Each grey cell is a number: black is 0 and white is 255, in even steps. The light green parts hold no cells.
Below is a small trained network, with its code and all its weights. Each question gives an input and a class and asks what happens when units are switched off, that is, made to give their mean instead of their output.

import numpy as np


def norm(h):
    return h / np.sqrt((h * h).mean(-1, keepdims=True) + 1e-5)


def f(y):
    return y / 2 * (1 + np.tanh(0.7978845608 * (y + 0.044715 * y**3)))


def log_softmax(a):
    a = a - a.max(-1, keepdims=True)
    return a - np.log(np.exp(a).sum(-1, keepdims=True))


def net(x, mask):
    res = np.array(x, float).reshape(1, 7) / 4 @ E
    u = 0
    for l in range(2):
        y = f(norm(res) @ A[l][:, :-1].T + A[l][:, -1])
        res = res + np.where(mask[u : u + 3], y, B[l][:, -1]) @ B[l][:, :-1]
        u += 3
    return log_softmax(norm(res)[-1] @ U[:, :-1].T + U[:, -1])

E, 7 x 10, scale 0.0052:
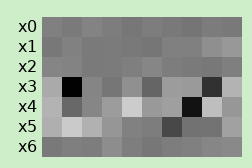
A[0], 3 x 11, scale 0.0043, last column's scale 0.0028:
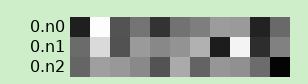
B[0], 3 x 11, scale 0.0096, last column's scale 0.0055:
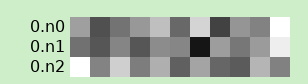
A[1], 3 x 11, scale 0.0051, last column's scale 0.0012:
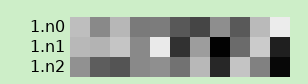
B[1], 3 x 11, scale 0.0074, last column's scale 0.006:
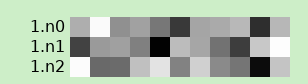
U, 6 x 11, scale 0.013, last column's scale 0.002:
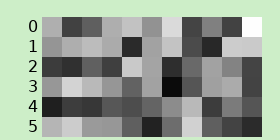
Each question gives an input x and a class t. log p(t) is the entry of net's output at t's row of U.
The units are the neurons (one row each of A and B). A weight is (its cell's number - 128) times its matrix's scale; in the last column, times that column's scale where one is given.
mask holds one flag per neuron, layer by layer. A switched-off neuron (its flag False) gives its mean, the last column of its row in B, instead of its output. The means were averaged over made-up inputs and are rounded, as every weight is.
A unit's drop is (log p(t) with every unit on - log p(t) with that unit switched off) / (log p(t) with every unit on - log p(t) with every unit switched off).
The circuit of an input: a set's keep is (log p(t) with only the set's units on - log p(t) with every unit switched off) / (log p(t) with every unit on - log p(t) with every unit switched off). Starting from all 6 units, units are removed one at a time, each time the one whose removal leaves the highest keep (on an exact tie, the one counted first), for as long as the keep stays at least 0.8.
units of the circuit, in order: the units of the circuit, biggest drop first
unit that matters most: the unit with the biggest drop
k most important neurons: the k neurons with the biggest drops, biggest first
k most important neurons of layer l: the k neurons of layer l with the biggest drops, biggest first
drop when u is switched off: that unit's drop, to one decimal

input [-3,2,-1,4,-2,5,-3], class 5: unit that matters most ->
0.n0
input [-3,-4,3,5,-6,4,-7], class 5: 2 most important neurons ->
[1.n1; 1.n0]
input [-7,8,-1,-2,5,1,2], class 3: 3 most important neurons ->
[0.n0; 1.n0; 1.n2]
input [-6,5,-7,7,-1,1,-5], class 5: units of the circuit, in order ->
[0.n0; 1.n0]
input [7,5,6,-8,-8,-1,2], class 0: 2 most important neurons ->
[0.n0; 1.n2]
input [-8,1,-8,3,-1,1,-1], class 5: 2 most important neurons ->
[0.n0; 1.n1]
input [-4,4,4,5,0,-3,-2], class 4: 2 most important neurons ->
[0.n0; 1.n2]
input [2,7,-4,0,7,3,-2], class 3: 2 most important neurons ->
[0.n0; 0.n1]
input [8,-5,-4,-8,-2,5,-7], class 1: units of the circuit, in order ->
[0.n0; 1.n1]
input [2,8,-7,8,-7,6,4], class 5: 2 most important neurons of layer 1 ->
[1.n0; 1.n1]
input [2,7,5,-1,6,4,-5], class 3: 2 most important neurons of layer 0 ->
[0.n0; 0.n1]
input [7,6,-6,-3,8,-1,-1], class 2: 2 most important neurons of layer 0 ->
[0.n1; 0.n2]
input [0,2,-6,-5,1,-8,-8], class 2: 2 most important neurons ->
[0.n1; 1.n0]
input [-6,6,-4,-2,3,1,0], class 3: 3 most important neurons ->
[0.n0; 1.n0; 1.n2]
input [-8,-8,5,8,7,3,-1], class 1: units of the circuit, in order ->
[1.n1]
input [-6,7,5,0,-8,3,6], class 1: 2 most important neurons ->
[0.n1; 0.n0]
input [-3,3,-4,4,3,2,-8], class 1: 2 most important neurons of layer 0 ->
[0.n1; 0.n0]
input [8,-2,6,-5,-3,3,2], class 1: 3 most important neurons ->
[1.n1; 0.n0; 0.n2]
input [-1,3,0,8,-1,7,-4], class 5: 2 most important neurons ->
[0.n0; 1.n0]
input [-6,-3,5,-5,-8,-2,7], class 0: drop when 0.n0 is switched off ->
1.1
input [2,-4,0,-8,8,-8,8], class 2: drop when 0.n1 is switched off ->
1.2
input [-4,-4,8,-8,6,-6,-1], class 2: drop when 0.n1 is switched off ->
1.3
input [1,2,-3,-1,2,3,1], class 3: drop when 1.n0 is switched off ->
0.0
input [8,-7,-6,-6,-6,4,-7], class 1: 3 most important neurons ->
[0.n0; 1.n1; 0.n2]
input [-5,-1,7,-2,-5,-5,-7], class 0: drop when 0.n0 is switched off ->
0.1
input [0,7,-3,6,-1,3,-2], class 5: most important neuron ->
[0.n0]
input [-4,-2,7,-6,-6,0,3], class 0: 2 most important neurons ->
[0.n0; 1.n2]
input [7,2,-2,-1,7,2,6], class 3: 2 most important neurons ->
[0.n0; 0.n1]
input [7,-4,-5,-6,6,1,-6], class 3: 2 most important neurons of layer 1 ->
[1.n2; 1.n0]
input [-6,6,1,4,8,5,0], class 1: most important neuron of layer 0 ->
[0.n0]
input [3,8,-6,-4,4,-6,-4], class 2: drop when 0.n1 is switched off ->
1.0
